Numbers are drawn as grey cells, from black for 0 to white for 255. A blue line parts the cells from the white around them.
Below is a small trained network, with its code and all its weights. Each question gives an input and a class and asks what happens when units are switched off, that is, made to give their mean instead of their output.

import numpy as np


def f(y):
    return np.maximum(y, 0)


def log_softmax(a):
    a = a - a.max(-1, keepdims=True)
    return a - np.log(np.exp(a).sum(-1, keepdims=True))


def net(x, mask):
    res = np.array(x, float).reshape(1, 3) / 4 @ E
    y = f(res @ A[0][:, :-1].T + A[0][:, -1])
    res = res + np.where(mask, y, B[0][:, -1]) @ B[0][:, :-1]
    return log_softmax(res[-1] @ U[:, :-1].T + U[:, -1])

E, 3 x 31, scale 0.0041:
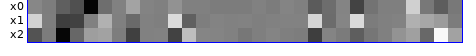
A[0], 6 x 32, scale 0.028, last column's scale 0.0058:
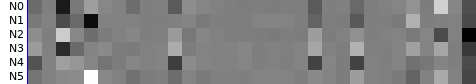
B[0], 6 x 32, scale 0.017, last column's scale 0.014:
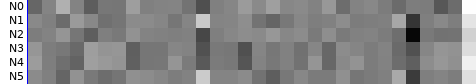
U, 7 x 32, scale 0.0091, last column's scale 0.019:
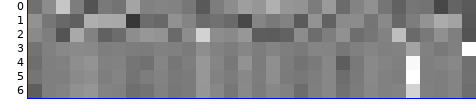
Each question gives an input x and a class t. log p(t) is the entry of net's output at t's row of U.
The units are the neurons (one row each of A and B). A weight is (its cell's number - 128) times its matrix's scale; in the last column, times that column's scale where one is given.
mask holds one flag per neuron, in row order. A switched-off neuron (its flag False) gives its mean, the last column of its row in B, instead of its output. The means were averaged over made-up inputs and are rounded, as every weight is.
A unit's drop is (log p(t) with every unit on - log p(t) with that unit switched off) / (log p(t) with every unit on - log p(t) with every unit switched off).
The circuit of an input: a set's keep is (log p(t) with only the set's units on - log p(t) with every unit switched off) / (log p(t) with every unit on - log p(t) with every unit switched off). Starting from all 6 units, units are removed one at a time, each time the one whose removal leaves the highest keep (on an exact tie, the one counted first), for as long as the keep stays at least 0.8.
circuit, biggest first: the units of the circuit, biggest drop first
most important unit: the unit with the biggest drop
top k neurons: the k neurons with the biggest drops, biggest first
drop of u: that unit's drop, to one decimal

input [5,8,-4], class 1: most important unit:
N3
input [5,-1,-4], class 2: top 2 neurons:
(N0; N1)
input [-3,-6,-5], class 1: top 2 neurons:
(N0; N4)
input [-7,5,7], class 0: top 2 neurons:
(N0; N1)
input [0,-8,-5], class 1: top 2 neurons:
(N4; N0)
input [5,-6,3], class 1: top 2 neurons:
(N4; N5)
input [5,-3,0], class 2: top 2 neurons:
(N1; N3)
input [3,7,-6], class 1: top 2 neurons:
(N0; N3)
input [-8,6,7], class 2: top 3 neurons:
(N5; N2; N4)
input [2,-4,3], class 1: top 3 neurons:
(N4; N2; N5)
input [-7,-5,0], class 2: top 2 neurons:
(N5; N3)
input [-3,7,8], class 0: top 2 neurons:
(N0; N4)
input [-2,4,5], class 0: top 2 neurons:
(N0; N4)
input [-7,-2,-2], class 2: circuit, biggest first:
(N5)
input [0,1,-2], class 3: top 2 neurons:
(N0; N4)
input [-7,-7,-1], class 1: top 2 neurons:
(N4; N1)
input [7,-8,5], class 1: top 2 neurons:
(N4; N5)
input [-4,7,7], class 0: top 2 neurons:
(N0; N4)
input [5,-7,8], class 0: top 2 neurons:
(N0; N3)
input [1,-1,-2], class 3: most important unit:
N0
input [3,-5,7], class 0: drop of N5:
0.0
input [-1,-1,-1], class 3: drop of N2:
0.3
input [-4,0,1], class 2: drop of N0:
0.1
